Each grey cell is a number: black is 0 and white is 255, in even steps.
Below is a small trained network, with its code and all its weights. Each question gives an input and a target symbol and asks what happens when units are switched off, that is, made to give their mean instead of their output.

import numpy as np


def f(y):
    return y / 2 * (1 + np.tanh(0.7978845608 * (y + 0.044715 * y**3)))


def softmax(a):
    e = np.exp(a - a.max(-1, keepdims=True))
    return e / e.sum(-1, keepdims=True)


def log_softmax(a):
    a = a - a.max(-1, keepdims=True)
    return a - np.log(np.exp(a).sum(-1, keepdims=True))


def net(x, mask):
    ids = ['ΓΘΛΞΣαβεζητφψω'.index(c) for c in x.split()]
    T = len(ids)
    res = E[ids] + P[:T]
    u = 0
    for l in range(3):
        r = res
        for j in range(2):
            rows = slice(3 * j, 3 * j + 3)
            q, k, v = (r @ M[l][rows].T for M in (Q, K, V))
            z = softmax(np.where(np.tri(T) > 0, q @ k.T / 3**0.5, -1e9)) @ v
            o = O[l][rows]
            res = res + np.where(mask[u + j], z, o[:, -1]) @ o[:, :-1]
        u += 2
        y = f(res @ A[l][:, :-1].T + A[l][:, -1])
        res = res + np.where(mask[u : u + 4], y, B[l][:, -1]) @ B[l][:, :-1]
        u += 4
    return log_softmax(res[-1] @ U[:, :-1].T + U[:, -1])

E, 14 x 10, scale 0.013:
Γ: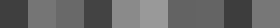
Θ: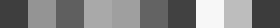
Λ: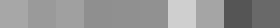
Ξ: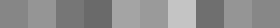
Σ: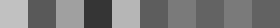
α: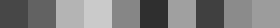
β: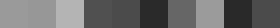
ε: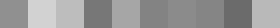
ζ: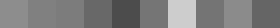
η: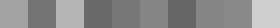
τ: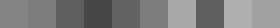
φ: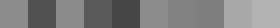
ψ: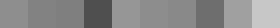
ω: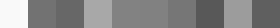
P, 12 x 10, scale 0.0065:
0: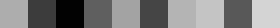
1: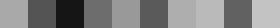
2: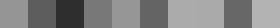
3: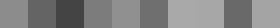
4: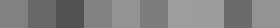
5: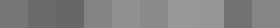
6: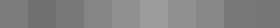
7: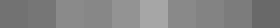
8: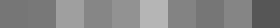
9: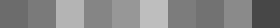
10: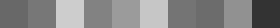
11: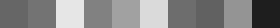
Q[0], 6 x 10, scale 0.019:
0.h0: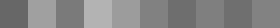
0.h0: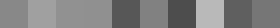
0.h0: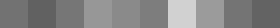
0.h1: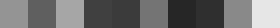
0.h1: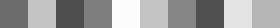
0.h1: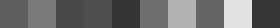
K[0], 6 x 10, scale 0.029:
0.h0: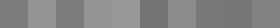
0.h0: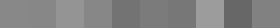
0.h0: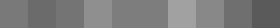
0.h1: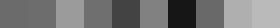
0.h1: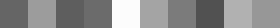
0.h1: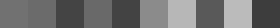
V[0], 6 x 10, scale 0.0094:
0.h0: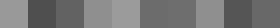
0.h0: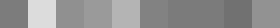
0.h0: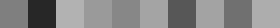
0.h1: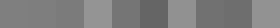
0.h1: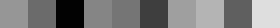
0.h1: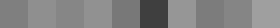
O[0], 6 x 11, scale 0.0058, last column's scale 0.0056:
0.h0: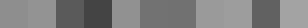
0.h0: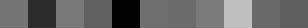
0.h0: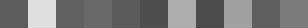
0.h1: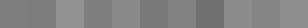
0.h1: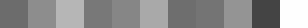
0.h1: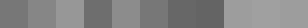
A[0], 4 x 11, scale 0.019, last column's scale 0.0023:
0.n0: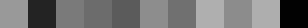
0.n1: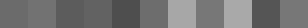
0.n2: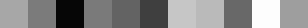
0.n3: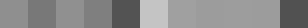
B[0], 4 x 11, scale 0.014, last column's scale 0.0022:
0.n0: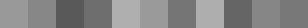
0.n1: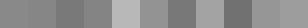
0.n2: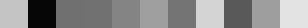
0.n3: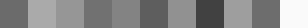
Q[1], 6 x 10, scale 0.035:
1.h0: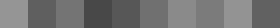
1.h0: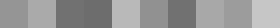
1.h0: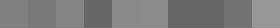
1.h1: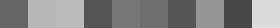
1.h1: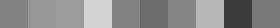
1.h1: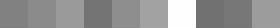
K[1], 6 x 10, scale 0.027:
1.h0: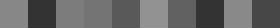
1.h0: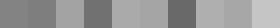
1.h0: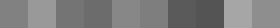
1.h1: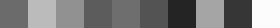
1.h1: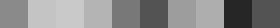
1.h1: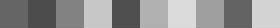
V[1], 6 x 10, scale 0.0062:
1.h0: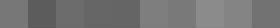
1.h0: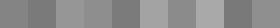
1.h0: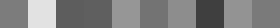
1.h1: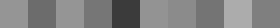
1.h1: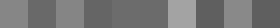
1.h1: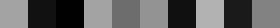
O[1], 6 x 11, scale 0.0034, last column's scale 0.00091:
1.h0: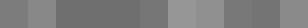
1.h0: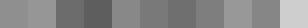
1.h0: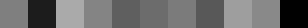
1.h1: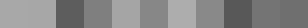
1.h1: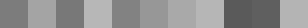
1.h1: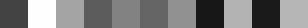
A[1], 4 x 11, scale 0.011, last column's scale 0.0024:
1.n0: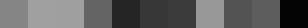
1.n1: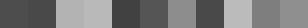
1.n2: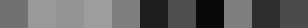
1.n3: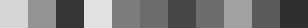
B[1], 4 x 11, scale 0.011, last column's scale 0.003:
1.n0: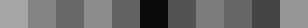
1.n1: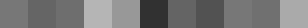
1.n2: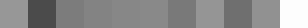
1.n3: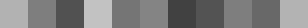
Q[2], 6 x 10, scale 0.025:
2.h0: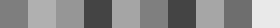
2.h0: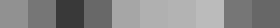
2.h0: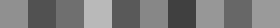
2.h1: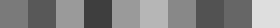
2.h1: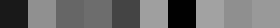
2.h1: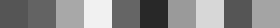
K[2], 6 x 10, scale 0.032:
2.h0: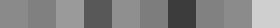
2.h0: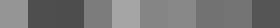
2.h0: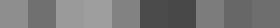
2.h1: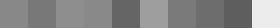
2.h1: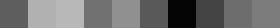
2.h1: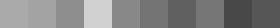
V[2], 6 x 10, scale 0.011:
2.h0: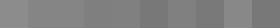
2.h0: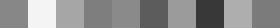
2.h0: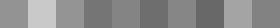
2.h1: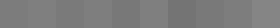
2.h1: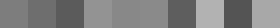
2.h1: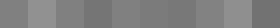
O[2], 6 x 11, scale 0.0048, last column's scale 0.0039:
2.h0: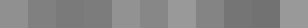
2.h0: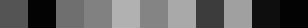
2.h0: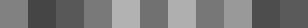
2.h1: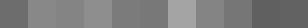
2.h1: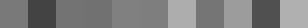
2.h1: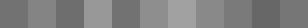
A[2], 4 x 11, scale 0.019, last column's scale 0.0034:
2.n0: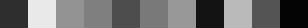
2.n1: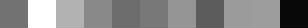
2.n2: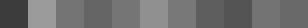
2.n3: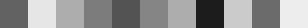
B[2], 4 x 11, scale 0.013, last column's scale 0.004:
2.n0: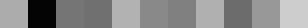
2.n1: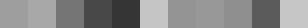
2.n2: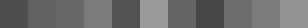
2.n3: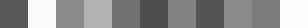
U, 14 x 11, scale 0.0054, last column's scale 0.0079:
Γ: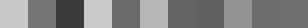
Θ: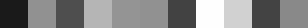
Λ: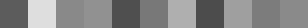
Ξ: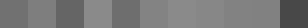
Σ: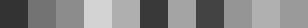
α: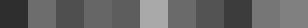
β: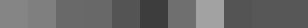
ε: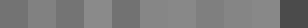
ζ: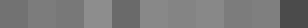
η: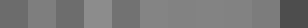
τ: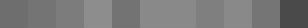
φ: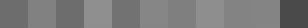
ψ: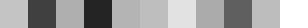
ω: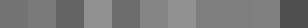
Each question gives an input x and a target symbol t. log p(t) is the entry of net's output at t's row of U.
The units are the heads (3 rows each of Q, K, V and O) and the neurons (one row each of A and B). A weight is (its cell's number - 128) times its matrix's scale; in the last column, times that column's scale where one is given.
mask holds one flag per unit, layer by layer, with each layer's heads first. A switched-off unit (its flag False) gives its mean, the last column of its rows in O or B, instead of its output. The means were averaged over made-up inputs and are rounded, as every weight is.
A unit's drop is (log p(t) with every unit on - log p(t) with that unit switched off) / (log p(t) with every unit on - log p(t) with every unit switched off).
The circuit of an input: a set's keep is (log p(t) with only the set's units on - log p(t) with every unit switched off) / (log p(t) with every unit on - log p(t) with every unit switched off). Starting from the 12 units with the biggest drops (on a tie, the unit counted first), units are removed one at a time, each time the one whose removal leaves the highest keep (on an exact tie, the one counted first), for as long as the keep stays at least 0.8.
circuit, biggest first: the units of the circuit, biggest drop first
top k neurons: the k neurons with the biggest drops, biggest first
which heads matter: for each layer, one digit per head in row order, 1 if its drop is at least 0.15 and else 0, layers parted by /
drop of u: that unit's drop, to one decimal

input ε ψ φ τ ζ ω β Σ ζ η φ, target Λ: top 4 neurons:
[2.n3; 0.n0; 0.n2; 2.n1]
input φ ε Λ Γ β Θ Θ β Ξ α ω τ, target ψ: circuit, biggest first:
[0.h1; 2.n3; 0.n2]
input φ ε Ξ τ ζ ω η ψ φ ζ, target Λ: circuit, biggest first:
[0.n2; 1.h1]
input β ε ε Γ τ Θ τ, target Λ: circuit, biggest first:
[2.n3; 0.n2; 1.h1]
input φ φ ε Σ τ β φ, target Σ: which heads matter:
11 / 00 / 10
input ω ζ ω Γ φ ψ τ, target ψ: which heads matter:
01 / 00 / 00
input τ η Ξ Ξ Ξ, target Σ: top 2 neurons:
[2.n3; 0.n3]
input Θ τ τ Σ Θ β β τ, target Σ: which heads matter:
11 / 00 / 10
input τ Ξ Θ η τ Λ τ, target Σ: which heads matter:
11 / 10 / 10
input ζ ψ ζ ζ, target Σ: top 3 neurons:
[0.n2; 2.n3; 0.n3]
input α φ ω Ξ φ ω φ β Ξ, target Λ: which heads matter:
01 / 00 / 00
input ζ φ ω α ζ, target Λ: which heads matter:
00 / 00 / 00
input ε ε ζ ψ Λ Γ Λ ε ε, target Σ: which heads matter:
10 / 00 / 10
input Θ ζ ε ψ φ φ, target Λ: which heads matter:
10 / 00 / 00
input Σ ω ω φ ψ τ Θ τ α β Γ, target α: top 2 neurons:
[2.n2; 0.n2]
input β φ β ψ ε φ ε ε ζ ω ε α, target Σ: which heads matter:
00 / 00 / 00
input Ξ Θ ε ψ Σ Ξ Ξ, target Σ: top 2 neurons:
[2.n3; 0.n2]
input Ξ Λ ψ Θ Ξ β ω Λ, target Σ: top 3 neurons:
[0.n2; 2.n3; 0.n1]
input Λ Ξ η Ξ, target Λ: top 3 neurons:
[2.n3; 0.n2; 2.n1]
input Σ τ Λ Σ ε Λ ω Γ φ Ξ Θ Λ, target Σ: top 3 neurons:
[0.n2; 2.n3; 1.n1]
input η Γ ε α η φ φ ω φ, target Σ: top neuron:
[2.n3]
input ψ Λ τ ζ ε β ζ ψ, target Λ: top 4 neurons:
[2.n3; 0.n2; 2.n1; 1.n1]
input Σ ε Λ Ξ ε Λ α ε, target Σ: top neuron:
[0.n2]
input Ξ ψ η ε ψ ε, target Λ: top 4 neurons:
[2.n3; 0.n2; 2.n1; 1.n1]
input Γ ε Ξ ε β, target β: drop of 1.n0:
1.2
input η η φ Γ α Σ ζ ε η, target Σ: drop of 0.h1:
-0.1
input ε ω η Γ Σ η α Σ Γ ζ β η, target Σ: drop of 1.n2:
-0.2
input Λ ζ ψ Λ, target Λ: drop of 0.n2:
1.4
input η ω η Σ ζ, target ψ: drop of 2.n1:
0.0
